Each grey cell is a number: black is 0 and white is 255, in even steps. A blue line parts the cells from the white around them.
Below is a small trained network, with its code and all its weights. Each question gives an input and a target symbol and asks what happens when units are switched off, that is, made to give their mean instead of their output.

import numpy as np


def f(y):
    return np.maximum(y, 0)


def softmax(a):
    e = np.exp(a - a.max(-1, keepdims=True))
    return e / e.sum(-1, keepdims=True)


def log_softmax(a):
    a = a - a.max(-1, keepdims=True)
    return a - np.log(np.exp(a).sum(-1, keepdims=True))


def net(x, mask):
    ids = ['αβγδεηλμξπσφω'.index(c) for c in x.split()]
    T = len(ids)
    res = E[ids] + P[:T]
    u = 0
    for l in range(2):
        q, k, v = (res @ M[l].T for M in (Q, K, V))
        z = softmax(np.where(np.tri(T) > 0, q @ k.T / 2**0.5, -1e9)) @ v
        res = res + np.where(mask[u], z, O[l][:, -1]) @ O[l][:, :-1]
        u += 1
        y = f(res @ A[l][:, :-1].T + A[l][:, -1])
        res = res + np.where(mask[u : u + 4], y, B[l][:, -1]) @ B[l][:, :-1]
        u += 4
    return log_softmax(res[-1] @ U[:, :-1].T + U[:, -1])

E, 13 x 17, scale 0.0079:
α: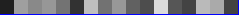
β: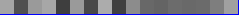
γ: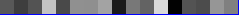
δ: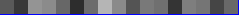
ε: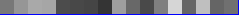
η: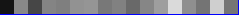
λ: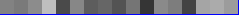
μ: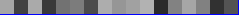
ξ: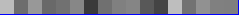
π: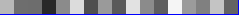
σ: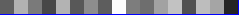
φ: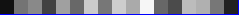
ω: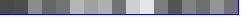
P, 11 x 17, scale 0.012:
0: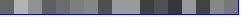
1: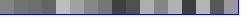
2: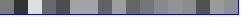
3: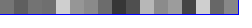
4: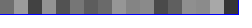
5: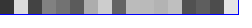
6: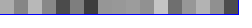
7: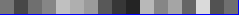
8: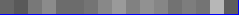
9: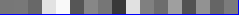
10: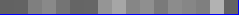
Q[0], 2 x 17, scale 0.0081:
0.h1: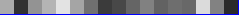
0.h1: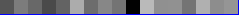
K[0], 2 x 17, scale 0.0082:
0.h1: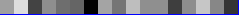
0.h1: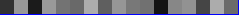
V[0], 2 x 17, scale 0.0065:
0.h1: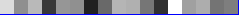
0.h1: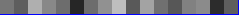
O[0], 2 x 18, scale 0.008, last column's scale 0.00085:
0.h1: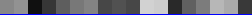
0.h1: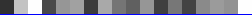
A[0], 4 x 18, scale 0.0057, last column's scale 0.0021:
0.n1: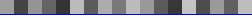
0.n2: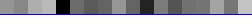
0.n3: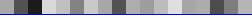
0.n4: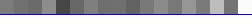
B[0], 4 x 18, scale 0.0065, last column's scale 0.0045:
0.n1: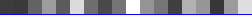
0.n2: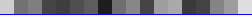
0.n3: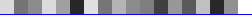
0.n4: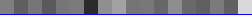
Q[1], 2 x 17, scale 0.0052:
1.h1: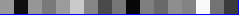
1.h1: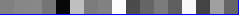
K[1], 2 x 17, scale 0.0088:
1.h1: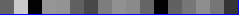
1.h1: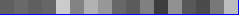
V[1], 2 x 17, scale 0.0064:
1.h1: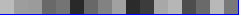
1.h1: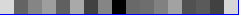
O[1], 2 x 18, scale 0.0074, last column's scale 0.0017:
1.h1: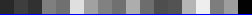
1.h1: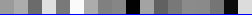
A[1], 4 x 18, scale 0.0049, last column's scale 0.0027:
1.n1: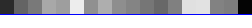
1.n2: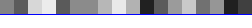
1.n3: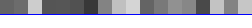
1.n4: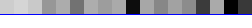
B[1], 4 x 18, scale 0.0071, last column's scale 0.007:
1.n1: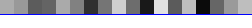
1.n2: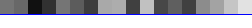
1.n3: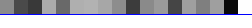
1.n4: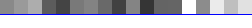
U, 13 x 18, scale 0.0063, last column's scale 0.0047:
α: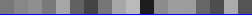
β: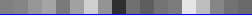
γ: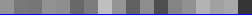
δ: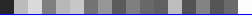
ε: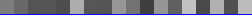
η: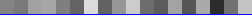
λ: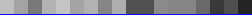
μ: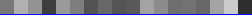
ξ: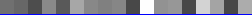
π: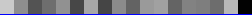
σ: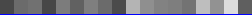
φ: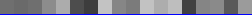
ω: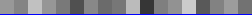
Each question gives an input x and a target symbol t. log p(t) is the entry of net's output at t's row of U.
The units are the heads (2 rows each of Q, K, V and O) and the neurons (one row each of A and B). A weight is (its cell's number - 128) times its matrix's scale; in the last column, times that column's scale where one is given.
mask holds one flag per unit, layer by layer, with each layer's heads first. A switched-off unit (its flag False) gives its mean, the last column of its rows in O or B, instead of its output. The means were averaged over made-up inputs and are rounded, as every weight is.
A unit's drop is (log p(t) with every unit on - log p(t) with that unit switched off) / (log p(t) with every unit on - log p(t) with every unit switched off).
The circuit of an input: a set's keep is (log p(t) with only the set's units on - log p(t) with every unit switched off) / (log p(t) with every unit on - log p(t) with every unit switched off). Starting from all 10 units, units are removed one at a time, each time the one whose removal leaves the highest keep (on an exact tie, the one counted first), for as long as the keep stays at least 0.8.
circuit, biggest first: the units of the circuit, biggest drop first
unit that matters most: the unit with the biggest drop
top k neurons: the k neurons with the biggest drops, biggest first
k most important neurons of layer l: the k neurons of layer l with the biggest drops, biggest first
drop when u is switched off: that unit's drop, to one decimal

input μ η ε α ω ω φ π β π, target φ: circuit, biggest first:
1.h1, 1.n3, 0.n1, 1.n4
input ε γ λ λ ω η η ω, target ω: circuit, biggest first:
1.h1, 0.n1, 1.n4, 0.h1
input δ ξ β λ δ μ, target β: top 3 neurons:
0.n1, 1.n4, 0.n2
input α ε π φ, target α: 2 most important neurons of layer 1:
1.n1, 1.n3
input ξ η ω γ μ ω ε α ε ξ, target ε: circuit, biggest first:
1.h1, 1.n1, 0.n2
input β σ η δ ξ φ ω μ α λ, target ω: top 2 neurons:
0.n1, 1.n4
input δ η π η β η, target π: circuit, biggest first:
0.h1, 0.n3
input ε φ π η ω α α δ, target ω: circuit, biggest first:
1.h1, 0.n1, 1.n4, 0.h1
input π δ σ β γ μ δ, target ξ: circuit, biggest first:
1.n1, 1.h1, 1.n2
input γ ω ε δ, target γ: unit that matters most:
1.n2
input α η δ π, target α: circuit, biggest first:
1.n1, 1.h1, 0.n2, 0.h1
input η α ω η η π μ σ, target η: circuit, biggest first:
0.h1, 0.n3, 1.h1
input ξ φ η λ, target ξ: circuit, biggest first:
0.h1, 1.h1, 0.n2
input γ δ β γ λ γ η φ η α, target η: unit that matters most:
0.n3
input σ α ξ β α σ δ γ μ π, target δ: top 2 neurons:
0.n1, 0.n2
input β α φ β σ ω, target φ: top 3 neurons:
1.n3, 0.n1, 1.n4
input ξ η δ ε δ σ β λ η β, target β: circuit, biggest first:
1.h1, 0.n1, 1.n4, 0.n2
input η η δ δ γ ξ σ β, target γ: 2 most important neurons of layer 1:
1.n2, 1.n4
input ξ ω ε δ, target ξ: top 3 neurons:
0.n1, 0.n2, 1.n4
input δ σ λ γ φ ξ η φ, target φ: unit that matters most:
1.h1
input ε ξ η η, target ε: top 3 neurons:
1.n1, 0.n2, 0.n1
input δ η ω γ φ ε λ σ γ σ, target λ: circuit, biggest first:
1.h1, 0.n2, 1.n1, 0.n3
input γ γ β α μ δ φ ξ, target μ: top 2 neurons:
0.n1, 1.n4
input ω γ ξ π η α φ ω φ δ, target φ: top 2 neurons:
1.n3, 0.n1
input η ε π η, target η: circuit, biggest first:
0.n3, 0.h1
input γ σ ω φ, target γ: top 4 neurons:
1.n2, 0.n1, 1.n4, 0.n3
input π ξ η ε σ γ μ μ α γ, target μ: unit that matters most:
0.h1
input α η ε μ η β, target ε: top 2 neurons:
1.n1, 0.n2
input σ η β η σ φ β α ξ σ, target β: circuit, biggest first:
1.h1, 1.n4, 0.n1, 0.n2
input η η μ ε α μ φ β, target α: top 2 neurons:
1.n1, 0.n2
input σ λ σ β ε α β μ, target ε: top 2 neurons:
1.n1, 0.n2
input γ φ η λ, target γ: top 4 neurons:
1.n2, 0.n1, 1.n4, 0.n2
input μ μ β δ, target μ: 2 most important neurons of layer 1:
1.n4, 1.n3
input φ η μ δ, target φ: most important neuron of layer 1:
1.n3
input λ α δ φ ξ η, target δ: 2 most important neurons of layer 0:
0.n1, 0.n2
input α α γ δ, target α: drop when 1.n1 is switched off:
0.7
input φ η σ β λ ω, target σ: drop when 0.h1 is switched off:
0.3
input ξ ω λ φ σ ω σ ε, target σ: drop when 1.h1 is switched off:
0.9
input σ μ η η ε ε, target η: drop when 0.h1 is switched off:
0.3
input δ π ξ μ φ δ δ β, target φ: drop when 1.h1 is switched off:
1.1
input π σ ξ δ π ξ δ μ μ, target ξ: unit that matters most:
1.n4
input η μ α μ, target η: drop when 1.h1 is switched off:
0.1
